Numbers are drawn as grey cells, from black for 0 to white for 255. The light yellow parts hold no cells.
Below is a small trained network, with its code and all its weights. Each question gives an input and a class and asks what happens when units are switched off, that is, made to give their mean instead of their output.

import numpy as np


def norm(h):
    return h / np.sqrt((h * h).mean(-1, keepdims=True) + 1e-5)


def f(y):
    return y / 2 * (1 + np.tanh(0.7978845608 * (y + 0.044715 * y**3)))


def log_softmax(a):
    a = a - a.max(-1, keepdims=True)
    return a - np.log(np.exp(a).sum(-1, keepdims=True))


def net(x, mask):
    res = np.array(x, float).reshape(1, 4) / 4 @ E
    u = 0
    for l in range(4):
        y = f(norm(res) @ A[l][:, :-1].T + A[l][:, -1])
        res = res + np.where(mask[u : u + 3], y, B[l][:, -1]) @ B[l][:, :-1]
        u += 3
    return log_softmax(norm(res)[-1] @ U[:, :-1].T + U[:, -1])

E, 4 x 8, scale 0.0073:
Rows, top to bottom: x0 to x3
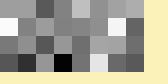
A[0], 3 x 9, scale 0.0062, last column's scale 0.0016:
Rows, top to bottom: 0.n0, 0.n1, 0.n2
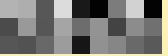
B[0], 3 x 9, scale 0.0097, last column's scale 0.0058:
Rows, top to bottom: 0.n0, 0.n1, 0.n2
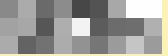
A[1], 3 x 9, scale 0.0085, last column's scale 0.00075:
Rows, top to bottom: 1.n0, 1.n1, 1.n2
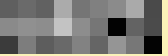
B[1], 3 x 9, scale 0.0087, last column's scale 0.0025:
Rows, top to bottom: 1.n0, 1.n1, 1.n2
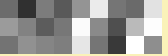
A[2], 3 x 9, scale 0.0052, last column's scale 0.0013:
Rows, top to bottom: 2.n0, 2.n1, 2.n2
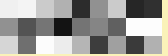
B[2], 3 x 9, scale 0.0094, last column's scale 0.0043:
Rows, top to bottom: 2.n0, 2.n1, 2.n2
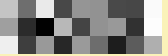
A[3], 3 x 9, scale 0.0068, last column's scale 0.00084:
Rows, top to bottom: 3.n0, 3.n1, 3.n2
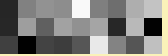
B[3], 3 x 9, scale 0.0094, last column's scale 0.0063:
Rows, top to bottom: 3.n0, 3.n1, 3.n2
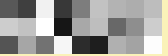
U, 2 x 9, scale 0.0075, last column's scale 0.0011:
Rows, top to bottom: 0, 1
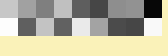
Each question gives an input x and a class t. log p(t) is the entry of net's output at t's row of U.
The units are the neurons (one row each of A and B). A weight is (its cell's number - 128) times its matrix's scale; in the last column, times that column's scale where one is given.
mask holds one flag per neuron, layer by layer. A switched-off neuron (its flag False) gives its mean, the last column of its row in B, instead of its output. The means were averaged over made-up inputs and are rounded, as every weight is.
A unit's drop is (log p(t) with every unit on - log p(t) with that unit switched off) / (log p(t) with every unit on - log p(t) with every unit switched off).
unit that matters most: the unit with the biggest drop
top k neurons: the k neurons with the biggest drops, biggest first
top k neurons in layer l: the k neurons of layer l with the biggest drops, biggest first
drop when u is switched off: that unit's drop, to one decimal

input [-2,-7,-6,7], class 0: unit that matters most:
3.n2
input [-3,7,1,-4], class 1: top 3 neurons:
(2.n0, 3.n2, 2.n2)
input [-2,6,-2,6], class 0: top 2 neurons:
(3.n2, 0.n1)
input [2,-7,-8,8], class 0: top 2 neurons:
(3.n2, 2.n1)
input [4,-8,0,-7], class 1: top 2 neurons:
(3.n2, 3.n1)
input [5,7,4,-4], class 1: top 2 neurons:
(2.n0, 3.n2)
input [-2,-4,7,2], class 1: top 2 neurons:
(0.n1, 0.n0)
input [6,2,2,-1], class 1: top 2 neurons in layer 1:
(1.n1, 1.n2)
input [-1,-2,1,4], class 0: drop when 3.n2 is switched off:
0.1
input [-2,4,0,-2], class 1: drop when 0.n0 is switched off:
-0.1
